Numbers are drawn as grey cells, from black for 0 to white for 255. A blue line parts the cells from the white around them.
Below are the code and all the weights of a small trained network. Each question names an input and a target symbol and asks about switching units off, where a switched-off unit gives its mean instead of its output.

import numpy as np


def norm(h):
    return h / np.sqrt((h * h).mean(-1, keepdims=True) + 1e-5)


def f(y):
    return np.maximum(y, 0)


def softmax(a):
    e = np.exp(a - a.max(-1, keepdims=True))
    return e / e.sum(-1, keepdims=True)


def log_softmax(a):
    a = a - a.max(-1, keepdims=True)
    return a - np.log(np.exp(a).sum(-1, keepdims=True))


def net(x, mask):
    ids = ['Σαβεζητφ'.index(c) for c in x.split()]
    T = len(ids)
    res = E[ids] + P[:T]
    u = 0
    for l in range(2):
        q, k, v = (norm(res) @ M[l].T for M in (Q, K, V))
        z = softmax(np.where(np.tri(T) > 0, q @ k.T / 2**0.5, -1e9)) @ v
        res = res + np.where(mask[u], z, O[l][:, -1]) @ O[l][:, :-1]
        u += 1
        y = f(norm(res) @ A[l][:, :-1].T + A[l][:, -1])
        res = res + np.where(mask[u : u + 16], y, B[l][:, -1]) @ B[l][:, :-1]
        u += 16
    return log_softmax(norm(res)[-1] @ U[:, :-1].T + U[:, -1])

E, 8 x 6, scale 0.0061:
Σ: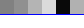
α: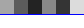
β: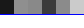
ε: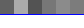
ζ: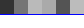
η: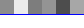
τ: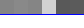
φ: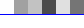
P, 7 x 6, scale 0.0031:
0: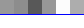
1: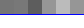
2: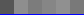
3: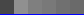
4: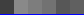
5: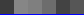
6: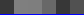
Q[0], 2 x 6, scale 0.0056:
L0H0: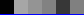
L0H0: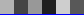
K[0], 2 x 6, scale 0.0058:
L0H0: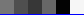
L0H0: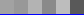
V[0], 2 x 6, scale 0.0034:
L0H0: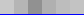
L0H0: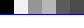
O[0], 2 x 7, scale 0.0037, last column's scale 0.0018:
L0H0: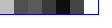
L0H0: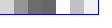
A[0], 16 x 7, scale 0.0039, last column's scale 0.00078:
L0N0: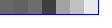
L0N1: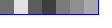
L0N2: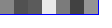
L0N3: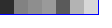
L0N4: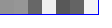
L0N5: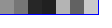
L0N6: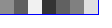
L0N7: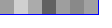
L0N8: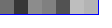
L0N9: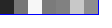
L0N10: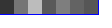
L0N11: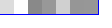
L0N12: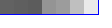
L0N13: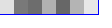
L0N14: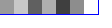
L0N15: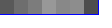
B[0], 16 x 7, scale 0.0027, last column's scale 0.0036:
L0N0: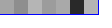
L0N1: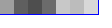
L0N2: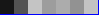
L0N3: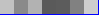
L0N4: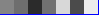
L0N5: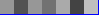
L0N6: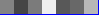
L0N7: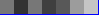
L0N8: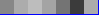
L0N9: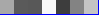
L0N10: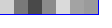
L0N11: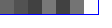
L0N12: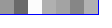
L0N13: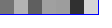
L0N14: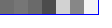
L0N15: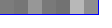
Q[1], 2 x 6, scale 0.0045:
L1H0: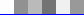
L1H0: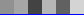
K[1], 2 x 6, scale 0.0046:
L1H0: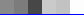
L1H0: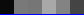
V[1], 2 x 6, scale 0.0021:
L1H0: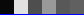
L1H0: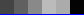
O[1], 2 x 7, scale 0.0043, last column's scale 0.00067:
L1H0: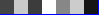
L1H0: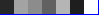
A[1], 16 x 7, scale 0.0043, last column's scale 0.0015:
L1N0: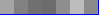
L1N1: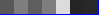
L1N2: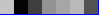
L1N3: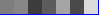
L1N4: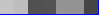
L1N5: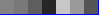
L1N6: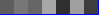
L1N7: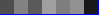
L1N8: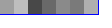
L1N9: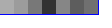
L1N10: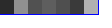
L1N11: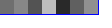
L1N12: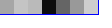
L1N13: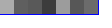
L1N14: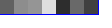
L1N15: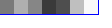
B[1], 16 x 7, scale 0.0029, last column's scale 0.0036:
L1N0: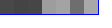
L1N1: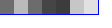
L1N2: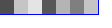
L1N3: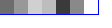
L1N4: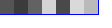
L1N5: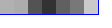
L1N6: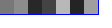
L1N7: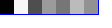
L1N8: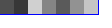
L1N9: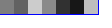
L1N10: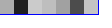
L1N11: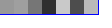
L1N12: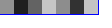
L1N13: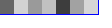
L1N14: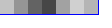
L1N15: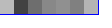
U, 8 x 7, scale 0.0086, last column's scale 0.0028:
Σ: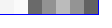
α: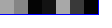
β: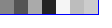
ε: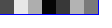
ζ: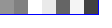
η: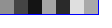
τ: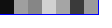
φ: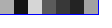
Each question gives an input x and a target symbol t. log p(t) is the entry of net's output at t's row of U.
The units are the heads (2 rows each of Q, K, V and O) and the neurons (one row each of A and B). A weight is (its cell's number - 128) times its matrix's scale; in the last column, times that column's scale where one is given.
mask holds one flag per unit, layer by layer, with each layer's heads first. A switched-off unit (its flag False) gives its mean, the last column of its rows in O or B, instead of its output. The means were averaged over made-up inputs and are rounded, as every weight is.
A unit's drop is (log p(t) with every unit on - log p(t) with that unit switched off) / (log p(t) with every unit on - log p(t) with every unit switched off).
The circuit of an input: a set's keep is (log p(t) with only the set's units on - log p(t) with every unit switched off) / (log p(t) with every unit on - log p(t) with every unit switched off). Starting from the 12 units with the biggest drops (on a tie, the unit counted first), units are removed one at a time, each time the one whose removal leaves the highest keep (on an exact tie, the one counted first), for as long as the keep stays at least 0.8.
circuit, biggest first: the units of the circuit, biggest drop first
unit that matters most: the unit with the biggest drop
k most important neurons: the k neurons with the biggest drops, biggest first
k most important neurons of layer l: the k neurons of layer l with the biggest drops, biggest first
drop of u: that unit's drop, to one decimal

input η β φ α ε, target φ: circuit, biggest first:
L1N10
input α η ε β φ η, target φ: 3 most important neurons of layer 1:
L1N10; L1N8; L1N12
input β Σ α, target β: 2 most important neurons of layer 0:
L0N12; L0N11
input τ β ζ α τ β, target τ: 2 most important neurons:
L0N9; L1N1
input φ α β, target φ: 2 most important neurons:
L0N3; L0N0
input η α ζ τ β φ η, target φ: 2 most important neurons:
L1N10; L0N3
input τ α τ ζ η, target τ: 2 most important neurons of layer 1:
L1N10; L1N1
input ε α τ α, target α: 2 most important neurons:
L1N11; L1N6
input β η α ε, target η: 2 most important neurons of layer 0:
L0N1; L0N2
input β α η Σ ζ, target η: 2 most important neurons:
L0N9; L1N14
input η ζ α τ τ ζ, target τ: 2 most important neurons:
L1N6; L1N11
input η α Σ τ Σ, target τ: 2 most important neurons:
L1N6; L0N4
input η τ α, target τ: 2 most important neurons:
L0N13; L1N2
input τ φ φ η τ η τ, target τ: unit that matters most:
L0H0
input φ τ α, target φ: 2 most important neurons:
L1N10; L0N9
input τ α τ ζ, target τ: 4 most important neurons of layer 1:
L1N6; L1N11; L1N3; L1N1
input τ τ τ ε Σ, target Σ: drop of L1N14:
0.2
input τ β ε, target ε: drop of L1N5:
0.1
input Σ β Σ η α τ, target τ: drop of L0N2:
0.1
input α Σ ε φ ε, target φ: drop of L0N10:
-0.1
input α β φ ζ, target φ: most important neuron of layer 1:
L1N6
